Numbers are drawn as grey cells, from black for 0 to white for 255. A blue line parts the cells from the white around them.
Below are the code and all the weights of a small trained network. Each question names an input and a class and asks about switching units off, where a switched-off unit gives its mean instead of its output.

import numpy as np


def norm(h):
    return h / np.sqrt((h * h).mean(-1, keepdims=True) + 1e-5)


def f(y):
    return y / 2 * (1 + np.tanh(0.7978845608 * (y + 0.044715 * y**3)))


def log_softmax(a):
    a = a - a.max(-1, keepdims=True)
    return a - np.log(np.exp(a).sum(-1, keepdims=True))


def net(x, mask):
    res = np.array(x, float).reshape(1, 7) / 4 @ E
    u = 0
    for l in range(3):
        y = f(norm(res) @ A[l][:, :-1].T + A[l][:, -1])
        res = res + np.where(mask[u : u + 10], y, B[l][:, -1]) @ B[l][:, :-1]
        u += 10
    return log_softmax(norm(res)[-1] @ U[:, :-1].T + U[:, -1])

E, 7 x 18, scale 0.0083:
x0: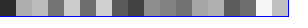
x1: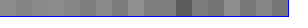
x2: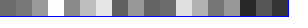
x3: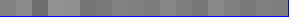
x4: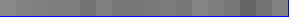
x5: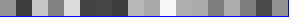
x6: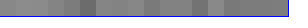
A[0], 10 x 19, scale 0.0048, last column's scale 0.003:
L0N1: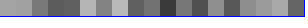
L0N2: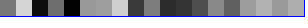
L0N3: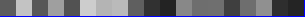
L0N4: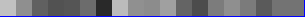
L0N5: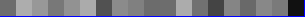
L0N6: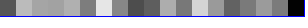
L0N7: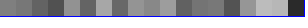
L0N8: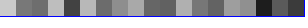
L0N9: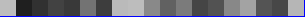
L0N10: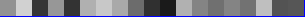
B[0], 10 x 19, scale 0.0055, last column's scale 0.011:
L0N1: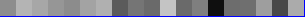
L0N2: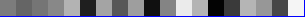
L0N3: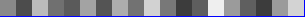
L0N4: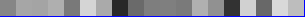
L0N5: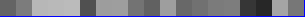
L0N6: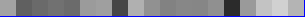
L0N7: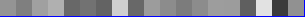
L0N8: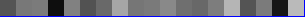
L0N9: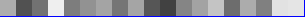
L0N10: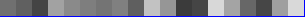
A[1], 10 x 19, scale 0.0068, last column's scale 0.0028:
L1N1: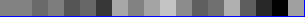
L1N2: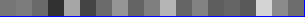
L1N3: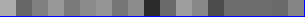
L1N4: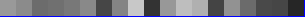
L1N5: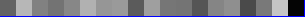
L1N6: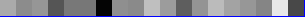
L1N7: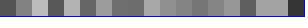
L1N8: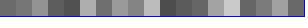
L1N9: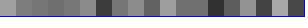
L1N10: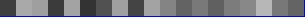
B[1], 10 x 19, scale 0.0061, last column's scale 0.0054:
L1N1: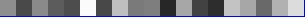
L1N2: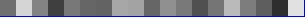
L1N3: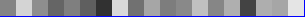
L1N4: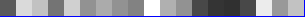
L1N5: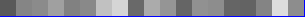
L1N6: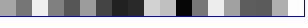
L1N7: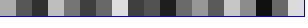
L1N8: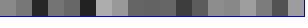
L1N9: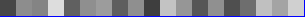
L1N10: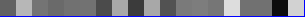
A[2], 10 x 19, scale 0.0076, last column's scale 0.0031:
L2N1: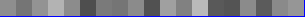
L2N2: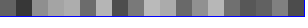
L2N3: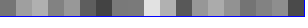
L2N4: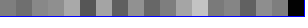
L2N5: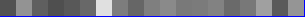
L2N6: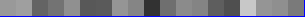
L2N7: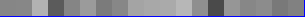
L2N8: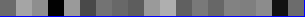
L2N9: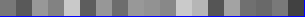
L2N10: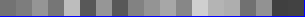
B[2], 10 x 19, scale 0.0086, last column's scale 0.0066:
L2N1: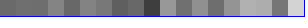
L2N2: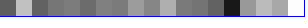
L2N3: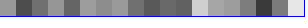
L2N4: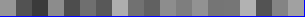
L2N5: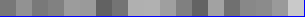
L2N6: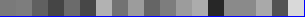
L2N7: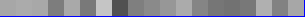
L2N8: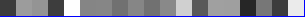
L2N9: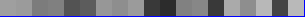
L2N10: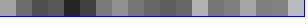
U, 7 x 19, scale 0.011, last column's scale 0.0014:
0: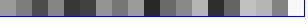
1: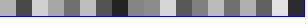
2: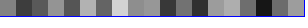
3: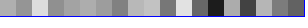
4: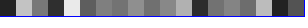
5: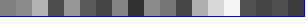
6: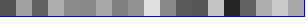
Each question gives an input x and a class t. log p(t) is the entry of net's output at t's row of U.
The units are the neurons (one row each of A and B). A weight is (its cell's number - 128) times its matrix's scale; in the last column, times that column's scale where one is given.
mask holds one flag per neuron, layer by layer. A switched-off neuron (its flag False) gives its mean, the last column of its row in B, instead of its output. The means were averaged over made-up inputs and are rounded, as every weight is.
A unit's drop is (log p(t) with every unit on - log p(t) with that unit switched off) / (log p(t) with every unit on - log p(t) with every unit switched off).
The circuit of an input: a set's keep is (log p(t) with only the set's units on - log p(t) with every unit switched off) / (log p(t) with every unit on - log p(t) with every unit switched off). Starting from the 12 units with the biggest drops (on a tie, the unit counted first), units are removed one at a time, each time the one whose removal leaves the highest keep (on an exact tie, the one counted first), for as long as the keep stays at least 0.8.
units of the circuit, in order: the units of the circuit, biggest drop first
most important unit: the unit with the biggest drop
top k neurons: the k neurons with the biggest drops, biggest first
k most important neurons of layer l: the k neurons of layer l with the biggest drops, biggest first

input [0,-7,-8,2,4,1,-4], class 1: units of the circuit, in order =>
[L1N6]
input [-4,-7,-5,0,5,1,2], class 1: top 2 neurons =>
[L0N2 L1N6]
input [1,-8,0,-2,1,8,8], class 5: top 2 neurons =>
[L0N2 L0N9]
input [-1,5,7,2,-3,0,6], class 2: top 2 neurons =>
[L0N2 L1N1]
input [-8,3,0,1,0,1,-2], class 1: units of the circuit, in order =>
[L0N4 L2N9]
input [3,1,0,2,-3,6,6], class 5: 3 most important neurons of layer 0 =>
[L0N2 L0N9 L0N4]
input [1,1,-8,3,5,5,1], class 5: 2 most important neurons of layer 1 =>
[L1N10 L1N2]
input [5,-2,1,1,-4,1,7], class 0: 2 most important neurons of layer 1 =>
[L1N7 L1N6]
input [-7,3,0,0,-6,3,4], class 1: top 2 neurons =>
[L0N2 L0N9]
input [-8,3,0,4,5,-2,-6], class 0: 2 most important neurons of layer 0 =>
[L0N9 L0N4]
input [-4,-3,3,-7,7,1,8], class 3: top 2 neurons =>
[L1N4 L0N3]
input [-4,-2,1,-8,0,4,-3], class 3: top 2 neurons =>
[L0N3 L0N10]
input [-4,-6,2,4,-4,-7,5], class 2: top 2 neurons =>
[L0N3 L0N10]
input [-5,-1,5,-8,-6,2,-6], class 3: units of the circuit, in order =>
[L1N4]
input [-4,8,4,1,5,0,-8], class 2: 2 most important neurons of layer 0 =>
[L0N2 L0N1]
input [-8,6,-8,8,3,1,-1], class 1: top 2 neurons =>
[L1N6 L0N2]
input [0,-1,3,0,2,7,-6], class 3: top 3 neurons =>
[L0N9 L0N4 L1N1]
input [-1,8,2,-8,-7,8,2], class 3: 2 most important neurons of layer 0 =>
[L0N9 L0N3]
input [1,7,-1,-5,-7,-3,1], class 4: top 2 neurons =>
[L0N9 L0N2]
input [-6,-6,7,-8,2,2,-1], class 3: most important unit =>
L1N4
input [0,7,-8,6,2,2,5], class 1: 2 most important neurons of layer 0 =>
[L0N4 L0N8]
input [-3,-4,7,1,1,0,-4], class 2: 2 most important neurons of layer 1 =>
[L1N1 L1N8]
